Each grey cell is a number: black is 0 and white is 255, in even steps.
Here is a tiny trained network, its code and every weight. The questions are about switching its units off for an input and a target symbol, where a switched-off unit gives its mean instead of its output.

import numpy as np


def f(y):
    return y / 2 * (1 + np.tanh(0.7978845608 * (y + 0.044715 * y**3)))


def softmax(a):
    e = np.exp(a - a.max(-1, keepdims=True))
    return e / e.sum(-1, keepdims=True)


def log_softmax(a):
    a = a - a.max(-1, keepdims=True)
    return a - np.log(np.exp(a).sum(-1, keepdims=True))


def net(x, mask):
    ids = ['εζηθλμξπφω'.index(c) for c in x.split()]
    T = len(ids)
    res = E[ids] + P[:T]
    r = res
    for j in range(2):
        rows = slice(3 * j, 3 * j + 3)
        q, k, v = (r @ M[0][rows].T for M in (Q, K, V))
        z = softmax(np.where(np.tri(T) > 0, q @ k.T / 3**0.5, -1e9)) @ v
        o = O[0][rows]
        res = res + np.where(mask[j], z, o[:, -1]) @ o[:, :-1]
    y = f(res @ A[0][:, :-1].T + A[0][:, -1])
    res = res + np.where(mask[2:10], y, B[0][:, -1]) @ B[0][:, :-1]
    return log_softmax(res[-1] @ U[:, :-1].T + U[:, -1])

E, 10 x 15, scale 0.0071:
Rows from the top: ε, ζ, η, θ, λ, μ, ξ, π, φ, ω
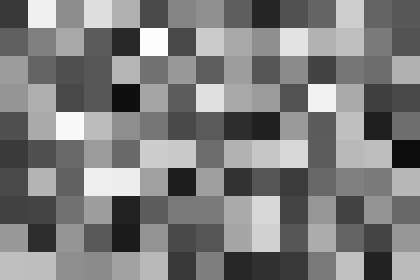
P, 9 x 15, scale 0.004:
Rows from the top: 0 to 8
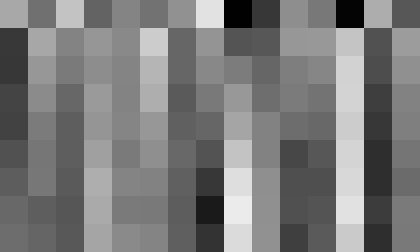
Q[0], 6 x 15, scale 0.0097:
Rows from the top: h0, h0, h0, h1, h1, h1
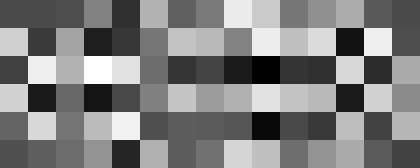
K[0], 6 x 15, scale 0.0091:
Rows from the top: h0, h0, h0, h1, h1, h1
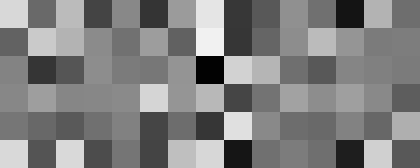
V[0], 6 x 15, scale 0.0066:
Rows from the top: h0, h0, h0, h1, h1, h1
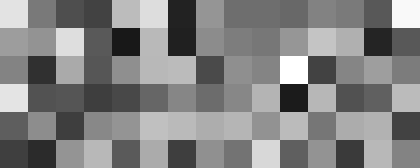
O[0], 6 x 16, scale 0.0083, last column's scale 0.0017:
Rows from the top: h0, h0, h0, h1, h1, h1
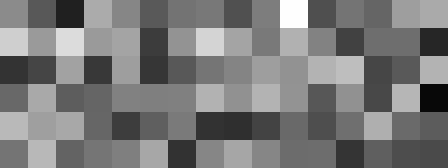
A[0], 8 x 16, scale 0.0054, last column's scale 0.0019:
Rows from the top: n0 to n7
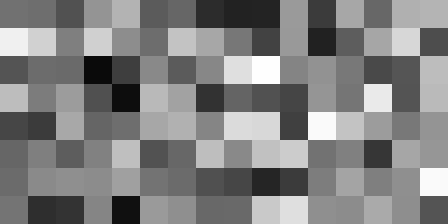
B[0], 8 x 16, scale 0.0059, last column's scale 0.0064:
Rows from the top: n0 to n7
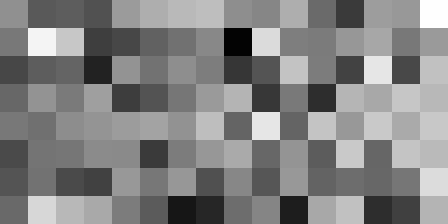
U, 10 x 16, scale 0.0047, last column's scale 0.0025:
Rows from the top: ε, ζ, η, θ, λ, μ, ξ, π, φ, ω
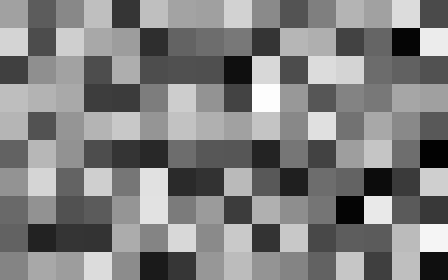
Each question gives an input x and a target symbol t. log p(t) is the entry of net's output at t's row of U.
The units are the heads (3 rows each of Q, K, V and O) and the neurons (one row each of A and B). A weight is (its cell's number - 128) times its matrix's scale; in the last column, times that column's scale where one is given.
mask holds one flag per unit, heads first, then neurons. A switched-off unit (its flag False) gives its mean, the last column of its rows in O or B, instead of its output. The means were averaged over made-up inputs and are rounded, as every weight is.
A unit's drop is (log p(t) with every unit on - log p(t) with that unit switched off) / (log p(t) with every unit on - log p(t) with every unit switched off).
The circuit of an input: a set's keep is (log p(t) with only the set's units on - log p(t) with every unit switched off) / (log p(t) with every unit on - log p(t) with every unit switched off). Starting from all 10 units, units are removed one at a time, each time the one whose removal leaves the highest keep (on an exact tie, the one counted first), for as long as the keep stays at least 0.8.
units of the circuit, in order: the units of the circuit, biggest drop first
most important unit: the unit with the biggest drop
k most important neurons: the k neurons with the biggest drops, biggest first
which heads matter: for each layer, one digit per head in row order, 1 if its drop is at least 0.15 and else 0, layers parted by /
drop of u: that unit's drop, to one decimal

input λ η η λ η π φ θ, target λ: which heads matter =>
11
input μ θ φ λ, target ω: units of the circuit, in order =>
(h0, h1, n5)
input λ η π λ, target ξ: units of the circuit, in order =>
(h1, h0, n2)
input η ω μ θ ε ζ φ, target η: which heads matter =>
10
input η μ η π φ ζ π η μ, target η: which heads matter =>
10
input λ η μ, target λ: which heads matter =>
11
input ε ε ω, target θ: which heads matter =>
10
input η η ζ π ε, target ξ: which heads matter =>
11
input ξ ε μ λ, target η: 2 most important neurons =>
(n4, n0)
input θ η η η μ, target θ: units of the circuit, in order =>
(h0, n1)
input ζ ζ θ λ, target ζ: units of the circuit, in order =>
(h0)
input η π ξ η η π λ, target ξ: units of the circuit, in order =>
(h0, h1, n4)
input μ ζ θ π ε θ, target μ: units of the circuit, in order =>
(h1, n3)
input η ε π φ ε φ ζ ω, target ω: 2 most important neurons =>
(n5, n0)
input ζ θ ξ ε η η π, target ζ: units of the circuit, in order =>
(h0, h1)
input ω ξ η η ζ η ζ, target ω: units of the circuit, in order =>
(h0, h1, n5, n7)
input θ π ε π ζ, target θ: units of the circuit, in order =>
(h0, n1)
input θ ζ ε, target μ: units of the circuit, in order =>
(h0, h1, n3, n1)
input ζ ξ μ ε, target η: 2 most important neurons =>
(n4, n0)
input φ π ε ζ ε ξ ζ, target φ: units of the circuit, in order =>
(h1, n2, n5)
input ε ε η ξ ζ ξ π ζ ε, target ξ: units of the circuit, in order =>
(h1, h0)
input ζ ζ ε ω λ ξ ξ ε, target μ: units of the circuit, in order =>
(h0, h1, n1, n3)
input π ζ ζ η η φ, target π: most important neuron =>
(n2)
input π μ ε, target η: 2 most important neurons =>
(n0, n4)
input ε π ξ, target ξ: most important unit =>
h1
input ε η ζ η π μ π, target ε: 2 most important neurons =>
(n3, n4)
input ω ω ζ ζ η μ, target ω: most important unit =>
h0
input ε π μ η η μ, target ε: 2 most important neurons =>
(n3, n4)
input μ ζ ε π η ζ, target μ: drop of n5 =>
0.0
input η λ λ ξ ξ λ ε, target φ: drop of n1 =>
0.1
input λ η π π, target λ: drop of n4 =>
0.2
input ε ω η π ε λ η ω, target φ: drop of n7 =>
0.1
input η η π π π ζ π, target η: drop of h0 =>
0.4
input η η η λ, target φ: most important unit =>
n0
